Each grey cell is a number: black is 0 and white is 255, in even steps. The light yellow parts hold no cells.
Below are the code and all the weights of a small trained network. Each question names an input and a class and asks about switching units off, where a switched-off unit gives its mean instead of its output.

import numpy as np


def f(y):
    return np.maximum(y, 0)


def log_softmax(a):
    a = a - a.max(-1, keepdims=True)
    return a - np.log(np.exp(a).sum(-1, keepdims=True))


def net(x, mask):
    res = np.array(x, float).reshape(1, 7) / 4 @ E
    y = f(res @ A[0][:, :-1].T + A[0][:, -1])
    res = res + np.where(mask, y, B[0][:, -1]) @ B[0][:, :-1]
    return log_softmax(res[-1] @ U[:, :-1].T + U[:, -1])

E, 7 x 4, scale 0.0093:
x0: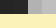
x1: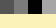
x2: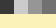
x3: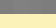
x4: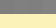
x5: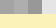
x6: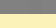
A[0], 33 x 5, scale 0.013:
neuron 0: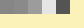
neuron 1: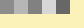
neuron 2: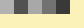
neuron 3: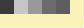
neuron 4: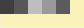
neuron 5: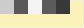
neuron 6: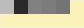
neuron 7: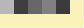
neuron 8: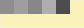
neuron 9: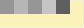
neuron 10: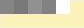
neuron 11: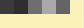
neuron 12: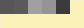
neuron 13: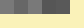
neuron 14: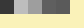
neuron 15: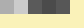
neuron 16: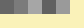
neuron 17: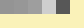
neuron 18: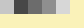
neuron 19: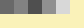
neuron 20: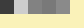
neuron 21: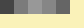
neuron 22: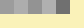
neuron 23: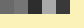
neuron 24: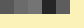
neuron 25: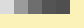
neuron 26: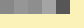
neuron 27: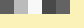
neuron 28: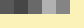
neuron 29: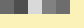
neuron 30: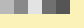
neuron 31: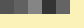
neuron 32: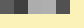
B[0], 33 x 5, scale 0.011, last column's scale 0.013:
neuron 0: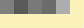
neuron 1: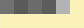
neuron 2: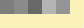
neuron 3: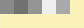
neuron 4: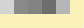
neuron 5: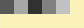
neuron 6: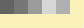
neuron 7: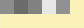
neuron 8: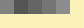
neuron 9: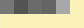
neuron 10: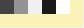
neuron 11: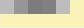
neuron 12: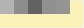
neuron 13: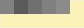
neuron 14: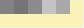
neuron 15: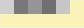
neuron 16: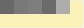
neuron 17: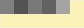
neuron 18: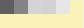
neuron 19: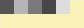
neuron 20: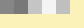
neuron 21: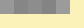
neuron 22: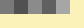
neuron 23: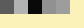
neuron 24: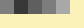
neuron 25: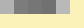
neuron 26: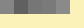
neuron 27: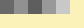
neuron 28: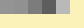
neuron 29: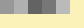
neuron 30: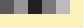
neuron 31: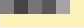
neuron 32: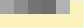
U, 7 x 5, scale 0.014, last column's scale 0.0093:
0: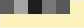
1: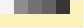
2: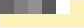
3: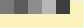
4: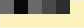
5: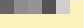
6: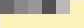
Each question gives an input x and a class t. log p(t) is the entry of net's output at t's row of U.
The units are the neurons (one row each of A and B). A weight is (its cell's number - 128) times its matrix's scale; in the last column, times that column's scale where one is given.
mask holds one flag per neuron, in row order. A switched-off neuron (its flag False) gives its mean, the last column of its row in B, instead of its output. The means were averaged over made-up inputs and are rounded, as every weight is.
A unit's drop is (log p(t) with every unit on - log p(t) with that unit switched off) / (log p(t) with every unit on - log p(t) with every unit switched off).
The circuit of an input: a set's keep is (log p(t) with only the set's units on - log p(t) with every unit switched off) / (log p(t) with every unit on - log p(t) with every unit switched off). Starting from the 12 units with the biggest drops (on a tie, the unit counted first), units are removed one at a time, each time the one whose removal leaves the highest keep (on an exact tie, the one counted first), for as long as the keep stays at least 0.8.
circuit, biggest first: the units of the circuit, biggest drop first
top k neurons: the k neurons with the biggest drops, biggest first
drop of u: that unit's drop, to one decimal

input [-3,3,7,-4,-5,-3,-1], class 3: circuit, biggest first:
neuron 20; neuron 3
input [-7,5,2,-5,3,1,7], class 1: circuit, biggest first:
neuron 15
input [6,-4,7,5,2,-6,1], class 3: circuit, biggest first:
neuron 3; neuron 14
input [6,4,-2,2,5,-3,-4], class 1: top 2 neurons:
neuron 11; neuron 4
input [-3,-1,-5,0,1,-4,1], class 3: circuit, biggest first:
neuron 18; neuron 6
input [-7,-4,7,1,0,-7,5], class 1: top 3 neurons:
neuron 15; neuron 18; neuron 25
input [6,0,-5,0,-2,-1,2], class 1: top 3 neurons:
neuron 11; neuron 4; neuron 32
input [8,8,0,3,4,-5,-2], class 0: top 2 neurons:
neuron 23; neuron 19
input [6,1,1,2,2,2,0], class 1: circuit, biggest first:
neuron 4; neuron 11; neuron 32
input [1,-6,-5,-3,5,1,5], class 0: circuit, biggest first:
neuron 5; neuron 30
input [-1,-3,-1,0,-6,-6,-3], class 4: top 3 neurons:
neuron 24; neuron 31; neuron 19
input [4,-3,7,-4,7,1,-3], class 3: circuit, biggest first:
neuron 3; neuron 20
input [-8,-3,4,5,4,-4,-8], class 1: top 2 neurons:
neuron 15; neuron 25
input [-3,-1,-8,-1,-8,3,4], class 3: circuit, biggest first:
neuron 18
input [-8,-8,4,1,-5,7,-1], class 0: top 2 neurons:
neuron 30; neuron 5
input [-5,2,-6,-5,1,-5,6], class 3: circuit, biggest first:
neuron 18; neuron 7
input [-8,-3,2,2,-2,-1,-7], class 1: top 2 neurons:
neuron 15; neuron 25
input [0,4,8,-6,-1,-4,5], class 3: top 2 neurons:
neuron 20; neuron 3
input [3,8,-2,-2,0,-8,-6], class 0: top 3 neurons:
neuron 23; neuron 19; neuron 11
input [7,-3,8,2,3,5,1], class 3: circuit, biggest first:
neuron 3
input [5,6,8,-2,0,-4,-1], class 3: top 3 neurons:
neuron 20; neuron 3; neuron 14
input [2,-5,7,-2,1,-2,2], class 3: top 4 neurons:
neuron 3; neuron 20; neuron 14; neuron 19
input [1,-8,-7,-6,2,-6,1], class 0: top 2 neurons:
neuron 5; neuron 30
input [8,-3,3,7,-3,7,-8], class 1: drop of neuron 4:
0.3
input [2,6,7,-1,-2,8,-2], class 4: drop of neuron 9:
0.2
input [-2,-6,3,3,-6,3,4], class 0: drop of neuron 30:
0.5
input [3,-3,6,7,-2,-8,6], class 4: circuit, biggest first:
neuron 24
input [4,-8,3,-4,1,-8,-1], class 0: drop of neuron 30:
0.1
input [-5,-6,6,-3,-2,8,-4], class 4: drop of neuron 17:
0.1
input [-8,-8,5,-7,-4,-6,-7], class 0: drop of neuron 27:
0.4
